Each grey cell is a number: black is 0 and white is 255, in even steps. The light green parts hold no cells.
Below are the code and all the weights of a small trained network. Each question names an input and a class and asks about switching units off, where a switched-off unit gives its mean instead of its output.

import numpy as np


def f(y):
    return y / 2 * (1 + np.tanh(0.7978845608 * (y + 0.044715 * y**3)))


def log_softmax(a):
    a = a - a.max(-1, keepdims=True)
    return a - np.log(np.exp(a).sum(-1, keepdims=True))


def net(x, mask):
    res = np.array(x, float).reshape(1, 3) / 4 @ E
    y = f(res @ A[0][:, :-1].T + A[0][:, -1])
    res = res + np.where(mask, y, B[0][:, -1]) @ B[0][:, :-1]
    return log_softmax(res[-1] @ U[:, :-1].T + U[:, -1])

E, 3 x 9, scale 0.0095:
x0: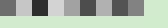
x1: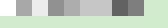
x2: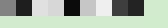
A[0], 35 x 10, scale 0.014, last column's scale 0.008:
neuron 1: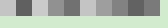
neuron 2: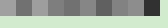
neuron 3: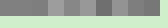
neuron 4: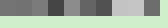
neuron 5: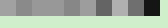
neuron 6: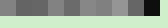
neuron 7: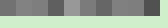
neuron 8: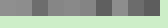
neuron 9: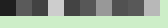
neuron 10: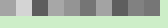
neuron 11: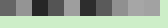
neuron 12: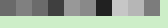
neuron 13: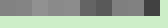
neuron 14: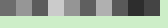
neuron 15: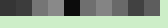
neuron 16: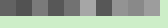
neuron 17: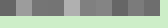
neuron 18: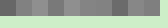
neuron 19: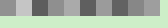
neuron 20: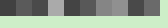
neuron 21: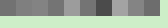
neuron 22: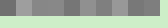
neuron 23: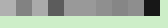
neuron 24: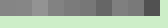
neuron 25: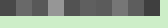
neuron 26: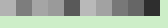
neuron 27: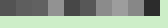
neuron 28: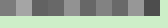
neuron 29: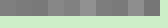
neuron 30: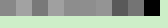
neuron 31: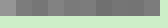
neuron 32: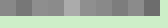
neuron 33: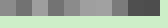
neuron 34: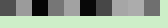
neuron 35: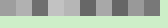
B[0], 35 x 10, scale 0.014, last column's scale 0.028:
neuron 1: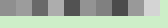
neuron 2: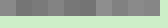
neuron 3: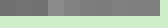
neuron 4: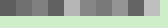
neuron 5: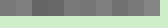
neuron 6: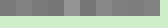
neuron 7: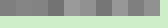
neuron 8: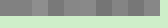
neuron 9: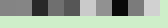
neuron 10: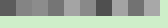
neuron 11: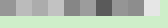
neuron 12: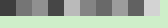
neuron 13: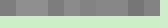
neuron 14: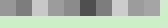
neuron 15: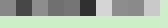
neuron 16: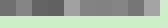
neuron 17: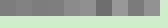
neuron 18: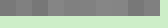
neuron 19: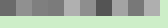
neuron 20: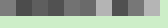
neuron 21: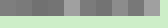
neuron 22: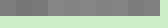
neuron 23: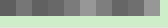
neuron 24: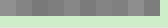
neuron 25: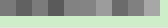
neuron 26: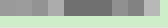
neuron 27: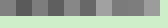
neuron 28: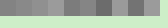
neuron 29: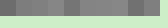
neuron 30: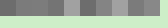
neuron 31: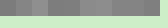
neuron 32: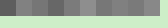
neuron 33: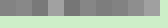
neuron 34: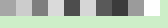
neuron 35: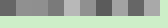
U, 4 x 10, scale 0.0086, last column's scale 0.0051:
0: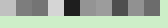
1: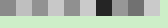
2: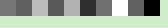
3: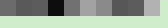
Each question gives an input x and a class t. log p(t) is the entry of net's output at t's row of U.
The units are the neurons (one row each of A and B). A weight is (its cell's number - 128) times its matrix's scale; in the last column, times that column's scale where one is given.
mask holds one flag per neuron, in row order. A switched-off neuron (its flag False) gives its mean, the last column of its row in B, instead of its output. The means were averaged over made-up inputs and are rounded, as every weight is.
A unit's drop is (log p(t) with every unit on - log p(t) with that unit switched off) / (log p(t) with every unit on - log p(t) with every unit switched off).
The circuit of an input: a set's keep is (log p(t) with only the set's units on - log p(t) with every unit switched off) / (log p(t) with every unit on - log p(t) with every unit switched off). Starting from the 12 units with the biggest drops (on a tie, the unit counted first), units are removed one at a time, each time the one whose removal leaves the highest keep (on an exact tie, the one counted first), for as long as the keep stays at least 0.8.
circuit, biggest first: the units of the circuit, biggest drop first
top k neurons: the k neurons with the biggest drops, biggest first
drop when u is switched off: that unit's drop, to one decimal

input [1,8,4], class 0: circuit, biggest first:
neuron 1
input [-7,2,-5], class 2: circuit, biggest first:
neuron 9; neuron 34
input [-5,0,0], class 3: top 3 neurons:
neuron 34; neuron 11; neuron 14
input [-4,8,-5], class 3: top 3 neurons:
neuron 34; neuron 11; neuron 23
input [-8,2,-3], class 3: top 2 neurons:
neuron 11; neuron 14
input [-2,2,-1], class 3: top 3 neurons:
neuron 34; neuron 11; neuron 26
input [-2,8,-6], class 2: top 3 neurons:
neuron 34; neuron 9; neuron 11
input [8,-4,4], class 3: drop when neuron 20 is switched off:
0.2
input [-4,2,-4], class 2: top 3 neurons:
neuron 34; neuron 9; neuron 1
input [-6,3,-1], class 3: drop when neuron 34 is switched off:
0.9
